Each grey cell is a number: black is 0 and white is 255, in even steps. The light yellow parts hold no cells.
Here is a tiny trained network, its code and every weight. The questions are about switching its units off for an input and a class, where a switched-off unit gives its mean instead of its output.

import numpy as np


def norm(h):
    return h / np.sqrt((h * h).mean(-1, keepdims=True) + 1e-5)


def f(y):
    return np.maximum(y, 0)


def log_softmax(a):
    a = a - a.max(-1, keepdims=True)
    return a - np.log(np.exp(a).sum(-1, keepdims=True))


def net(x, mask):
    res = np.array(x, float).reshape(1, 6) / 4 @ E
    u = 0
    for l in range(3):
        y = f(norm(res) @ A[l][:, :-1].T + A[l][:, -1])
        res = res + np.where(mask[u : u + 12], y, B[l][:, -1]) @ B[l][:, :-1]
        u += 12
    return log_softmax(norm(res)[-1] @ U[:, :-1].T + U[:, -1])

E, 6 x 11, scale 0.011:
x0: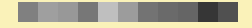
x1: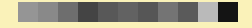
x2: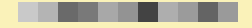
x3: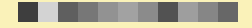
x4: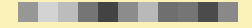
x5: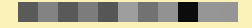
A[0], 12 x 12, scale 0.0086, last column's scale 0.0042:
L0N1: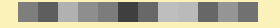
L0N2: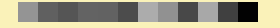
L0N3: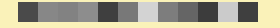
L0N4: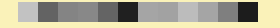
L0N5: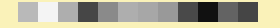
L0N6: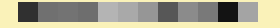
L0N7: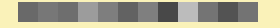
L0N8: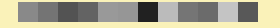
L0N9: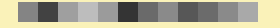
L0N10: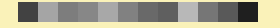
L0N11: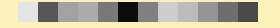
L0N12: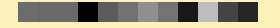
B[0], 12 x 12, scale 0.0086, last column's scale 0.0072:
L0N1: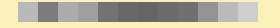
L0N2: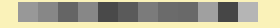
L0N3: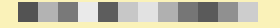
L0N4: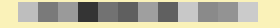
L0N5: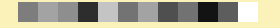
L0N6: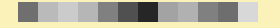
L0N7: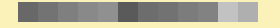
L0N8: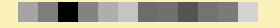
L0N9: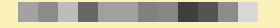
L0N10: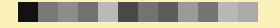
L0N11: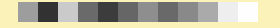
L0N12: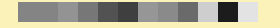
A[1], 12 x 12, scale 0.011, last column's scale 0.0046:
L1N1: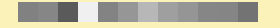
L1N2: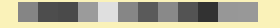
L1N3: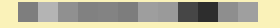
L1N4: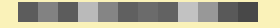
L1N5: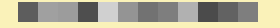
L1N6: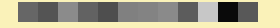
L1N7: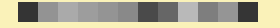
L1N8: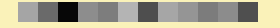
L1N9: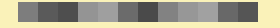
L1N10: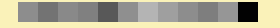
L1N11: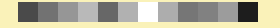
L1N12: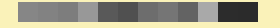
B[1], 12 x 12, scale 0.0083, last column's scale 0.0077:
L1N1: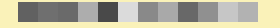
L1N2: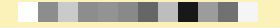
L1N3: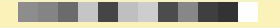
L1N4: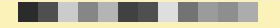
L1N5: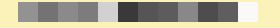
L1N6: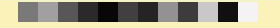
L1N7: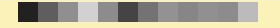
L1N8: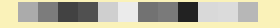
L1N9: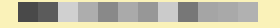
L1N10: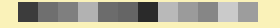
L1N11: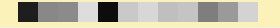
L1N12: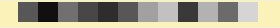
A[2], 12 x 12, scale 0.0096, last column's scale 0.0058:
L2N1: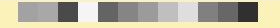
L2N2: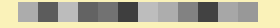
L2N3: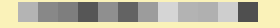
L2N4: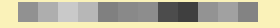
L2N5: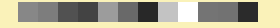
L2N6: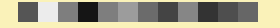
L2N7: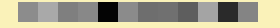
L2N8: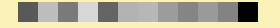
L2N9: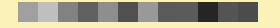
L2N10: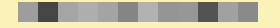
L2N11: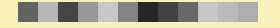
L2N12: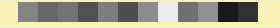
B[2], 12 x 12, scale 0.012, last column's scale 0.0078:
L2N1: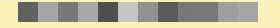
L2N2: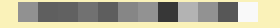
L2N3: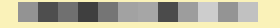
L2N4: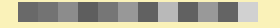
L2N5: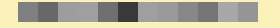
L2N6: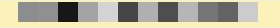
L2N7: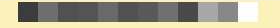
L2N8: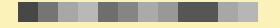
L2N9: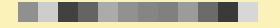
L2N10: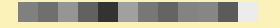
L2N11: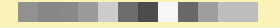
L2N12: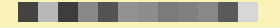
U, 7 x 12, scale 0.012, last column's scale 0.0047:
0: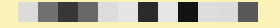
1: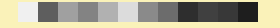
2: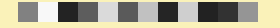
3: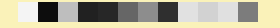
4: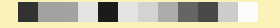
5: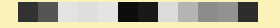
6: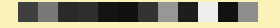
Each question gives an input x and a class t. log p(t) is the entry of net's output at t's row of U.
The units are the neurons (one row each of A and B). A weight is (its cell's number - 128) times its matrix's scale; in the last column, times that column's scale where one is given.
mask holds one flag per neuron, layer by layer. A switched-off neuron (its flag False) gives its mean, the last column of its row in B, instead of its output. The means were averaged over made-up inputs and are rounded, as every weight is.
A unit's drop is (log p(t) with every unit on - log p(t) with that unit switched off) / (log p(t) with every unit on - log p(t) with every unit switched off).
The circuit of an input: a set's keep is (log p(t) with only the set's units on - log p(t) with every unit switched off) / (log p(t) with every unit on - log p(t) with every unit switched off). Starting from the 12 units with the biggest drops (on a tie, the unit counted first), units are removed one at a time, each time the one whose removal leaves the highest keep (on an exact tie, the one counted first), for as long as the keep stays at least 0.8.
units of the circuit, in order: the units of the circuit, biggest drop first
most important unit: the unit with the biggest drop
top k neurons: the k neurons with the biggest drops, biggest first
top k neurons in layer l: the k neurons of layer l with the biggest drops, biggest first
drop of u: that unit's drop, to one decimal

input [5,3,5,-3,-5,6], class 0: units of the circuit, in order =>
[L0N8; L1N8]
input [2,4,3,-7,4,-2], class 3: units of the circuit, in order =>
[L0N11]
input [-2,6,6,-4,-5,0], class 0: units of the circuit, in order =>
[L0N8; L1N8]
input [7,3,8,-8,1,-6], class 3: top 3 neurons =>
[L0N11; L2N2; L0N1]
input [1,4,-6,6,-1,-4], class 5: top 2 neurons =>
[L0N6; L0N10]
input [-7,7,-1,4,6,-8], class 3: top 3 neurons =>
[L0N4; L0N7; L0N12]
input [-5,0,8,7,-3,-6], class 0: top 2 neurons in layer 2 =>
[L2N11; L2N3]
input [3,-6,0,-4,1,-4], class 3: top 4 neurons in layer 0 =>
[L0N1; L0N11; L0N9; L0N12]
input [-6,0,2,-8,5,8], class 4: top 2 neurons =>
[L0N3; L1N11]
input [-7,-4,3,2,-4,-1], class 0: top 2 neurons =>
[L0N8; L1N8]
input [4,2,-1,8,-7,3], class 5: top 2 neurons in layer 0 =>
[L0N6; L0N10]
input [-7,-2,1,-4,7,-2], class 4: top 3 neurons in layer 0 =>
[L0N3; L0N12; L0N5]
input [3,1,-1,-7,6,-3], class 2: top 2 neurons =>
[L0N5; L2N9]
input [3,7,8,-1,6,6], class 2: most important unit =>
L0N5
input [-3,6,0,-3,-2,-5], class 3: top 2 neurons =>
[L0N11; L0N4]
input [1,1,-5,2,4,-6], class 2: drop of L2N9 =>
0.1
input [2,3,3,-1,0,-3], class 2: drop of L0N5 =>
0.7
